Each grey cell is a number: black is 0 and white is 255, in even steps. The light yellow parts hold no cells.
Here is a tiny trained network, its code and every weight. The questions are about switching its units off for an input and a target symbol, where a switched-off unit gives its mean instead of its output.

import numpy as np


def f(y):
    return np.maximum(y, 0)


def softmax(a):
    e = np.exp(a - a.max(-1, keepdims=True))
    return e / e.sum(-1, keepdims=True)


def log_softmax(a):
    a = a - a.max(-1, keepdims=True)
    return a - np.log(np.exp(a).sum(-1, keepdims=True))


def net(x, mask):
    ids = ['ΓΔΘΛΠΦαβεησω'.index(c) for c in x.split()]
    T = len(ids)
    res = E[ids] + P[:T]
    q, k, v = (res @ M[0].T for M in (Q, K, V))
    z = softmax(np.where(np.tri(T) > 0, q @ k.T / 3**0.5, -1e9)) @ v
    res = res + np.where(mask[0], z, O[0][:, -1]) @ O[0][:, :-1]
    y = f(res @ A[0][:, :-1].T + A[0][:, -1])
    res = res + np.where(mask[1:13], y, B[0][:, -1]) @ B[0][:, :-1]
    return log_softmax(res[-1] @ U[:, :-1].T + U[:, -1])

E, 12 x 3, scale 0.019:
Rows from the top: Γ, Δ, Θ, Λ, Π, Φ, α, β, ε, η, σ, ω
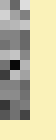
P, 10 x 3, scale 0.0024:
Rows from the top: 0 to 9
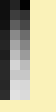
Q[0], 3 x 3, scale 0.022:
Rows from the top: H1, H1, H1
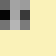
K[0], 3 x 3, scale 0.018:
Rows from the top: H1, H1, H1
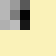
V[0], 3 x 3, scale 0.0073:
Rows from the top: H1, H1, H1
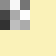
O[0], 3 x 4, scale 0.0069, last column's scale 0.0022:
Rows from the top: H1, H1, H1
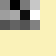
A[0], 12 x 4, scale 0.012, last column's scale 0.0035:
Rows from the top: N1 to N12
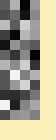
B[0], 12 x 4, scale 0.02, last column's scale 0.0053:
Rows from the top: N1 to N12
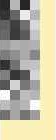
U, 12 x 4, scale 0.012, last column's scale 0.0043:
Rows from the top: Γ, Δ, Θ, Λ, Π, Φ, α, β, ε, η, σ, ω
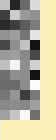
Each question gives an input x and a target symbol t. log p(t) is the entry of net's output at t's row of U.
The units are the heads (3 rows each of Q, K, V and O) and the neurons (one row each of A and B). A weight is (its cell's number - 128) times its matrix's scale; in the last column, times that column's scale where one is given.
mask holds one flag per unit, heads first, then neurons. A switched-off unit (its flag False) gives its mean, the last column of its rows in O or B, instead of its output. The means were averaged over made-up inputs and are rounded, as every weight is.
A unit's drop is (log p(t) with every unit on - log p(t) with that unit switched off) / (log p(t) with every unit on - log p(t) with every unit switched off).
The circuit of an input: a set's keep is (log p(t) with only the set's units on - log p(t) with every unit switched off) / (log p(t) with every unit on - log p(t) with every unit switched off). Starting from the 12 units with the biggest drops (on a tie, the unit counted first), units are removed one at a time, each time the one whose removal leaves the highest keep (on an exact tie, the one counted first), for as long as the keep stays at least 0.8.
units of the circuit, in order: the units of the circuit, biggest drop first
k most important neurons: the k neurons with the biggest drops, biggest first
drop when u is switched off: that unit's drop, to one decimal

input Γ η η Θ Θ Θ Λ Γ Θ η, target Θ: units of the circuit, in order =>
N11
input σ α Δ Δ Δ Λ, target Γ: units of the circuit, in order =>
H1, N1, N7
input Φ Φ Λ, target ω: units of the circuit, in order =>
N10, N2
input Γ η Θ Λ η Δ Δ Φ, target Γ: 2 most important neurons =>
N1, N8
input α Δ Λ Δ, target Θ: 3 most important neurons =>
N8, N7, N11
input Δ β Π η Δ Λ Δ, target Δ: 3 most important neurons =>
N1, N2, N10
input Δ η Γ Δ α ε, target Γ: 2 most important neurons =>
N1, N7
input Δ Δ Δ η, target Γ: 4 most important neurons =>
N1, N7, N2, N9
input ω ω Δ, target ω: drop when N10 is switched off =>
-0.1
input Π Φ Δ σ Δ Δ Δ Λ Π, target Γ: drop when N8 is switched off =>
-0.2
